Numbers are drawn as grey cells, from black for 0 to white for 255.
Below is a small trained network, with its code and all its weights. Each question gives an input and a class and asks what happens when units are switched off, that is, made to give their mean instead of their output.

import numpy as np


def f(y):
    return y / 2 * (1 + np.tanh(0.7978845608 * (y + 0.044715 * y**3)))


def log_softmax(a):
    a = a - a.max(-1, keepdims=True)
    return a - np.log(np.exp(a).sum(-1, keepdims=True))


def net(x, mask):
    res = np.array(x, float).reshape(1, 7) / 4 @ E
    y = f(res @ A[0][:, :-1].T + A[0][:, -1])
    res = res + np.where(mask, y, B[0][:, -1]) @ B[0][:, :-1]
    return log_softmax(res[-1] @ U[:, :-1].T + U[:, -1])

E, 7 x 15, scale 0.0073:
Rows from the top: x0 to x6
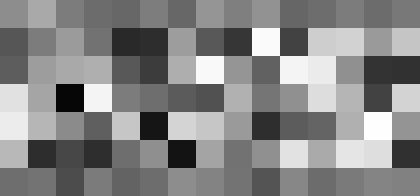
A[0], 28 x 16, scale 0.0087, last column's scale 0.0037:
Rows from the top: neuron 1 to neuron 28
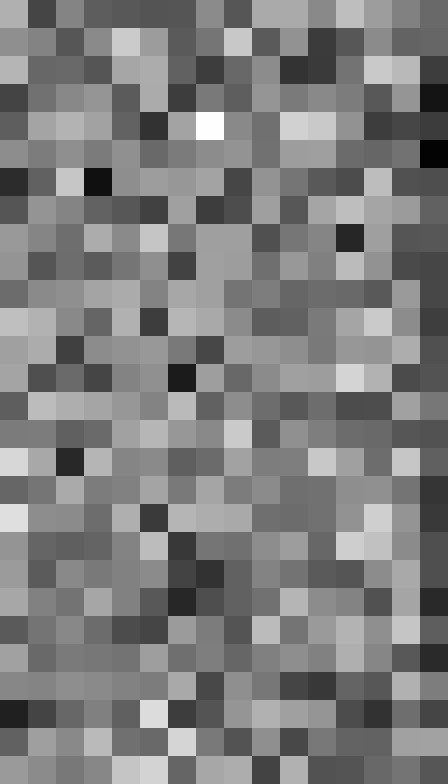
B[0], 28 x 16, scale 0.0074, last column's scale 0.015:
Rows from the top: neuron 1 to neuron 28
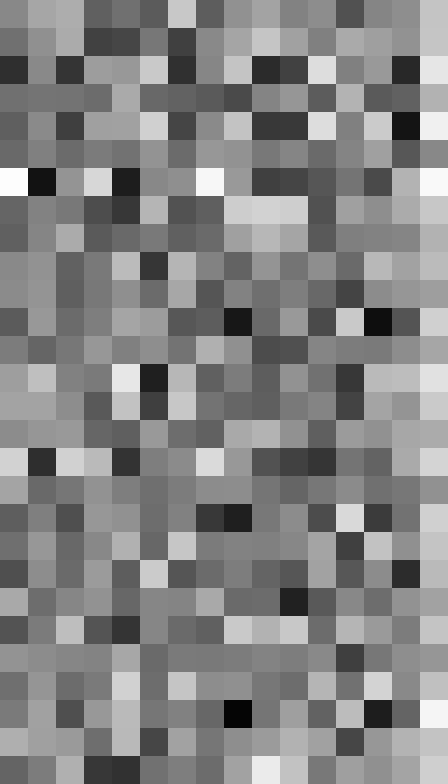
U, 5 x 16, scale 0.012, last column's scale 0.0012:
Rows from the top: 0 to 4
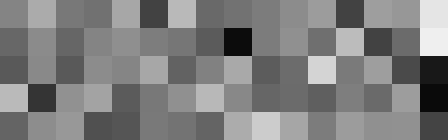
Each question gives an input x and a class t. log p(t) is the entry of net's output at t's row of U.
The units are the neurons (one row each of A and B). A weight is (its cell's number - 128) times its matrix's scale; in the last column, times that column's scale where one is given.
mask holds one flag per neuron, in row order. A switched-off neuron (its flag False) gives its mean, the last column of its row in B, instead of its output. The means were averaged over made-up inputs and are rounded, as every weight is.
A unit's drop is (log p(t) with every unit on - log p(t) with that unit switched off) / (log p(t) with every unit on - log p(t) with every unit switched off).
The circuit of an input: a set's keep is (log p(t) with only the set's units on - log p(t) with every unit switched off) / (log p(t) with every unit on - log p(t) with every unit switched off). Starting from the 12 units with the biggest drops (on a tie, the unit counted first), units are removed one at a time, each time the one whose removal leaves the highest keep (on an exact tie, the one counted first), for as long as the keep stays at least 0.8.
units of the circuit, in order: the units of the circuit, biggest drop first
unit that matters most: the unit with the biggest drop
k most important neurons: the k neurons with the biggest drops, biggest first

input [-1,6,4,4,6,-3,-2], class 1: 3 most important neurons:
(neuron 12; neuron 19; neuron 28)
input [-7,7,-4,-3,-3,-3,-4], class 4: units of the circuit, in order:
(neuron 8)
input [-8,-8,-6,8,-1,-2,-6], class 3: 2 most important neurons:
(neuron 17; neuron 13)
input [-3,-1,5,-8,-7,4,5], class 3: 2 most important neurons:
(neuron 7; neuron 12)
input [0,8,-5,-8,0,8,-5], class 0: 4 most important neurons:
(neuron 14; neuron 20; neuron 1; neuron 17)
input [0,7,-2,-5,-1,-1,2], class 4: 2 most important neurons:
(neuron 8; neuron 23)
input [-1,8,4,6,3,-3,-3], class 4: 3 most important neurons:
(neuron 7; neuron 23; neuron 8)
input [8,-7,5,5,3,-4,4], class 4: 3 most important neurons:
(neuron 28; neuron 7; neuron 3)
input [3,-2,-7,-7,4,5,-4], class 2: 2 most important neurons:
(neuron 3; neuron 17)
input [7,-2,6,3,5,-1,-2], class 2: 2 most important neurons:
(neuron 5; neuron 26)
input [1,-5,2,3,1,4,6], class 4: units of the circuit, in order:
(neuron 28; neuron 2)
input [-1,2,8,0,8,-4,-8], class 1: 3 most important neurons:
(neuron 12; neuron 19; neuron 3)
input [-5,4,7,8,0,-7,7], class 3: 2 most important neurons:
(neuron 17; neuron 3)
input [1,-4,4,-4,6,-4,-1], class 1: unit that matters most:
neuron 12
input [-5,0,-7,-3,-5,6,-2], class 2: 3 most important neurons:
(neuron 3; neuron 21; neuron 15)
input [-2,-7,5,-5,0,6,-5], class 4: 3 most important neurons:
(neuron 28; neuron 2; neuron 16)
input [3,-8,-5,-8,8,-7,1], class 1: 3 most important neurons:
(neuron 12; neuron 19; neuron 17)
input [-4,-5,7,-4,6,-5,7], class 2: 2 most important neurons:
(neuron 5; neuron 26)
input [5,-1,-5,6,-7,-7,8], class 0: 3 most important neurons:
(neuron 25; neuron 15; neuron 27)
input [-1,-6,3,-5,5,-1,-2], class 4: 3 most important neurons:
(neuron 28; neuron 26; neuron 2)
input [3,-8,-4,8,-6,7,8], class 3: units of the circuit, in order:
(neuron 17)
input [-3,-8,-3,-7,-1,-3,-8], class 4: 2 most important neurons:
(neuron 28; neuron 2)
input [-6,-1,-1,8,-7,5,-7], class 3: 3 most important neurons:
(neuron 17; neuron 22; neuron 12)
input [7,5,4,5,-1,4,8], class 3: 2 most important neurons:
(neuron 17; neuron 3)
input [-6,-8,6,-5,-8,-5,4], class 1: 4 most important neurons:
(neuron 26; neuron 8; neuron 23; neuron 4)
